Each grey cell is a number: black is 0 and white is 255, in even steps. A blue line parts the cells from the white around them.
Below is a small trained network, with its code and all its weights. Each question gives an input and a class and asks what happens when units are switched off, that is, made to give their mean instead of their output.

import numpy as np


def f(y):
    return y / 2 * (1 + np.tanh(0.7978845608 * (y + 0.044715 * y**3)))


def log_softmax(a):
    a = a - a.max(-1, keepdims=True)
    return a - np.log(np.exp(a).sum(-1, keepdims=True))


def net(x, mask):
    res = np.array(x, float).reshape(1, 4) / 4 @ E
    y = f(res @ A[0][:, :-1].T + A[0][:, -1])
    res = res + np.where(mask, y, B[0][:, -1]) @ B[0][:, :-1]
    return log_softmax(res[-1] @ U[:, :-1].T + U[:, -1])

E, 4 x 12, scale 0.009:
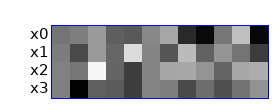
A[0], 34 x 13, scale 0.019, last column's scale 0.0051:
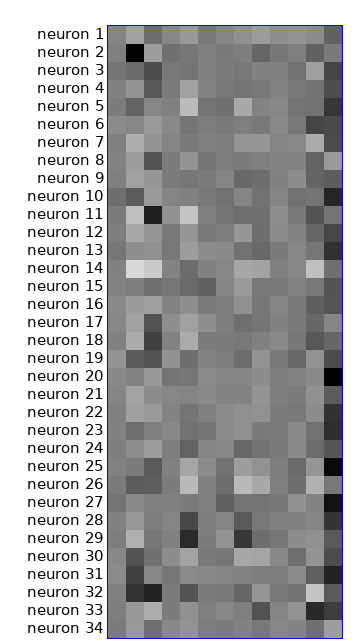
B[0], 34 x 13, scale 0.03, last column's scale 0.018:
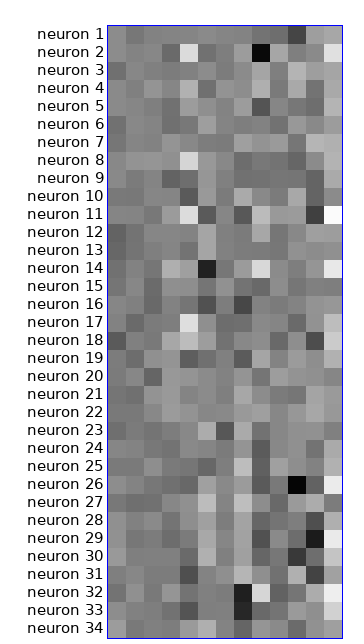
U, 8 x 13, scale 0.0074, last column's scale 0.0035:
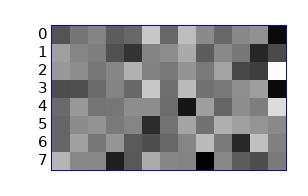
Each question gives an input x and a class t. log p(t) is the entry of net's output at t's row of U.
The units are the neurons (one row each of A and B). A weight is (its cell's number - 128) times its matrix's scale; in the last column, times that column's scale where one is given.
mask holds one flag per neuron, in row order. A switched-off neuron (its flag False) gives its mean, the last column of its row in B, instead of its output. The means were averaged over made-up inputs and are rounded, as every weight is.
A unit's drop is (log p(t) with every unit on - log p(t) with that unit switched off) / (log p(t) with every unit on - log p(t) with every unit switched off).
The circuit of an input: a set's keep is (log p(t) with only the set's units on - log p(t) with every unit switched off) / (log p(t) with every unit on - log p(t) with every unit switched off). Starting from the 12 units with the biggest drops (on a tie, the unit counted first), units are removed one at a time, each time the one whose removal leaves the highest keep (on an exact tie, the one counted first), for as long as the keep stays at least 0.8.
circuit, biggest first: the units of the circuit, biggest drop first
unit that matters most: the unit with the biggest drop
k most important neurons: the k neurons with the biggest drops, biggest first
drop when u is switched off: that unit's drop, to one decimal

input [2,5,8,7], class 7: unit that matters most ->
neuron 2
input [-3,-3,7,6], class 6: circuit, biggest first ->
[neuron 32; neuron 11]
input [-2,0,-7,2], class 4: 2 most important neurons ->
[neuron 32; neuron 29]
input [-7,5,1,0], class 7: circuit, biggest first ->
[neuron 11; neuron 26]
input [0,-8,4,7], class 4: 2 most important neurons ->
[neuron 32; neuron 26]
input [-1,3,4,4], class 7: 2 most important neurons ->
[neuron 14; neuron 11]
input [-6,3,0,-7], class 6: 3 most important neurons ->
[neuron 14; neuron 29; neuron 2]
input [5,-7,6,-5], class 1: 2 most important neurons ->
[neuron 29; neuron 11]
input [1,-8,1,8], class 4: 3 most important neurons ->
[neuron 32; neuron 26; neuron 19]
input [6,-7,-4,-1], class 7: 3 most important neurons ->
[neuron 14; neuron 29; neuron 32]
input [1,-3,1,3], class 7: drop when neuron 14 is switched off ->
0.3
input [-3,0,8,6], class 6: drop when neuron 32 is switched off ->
0.3
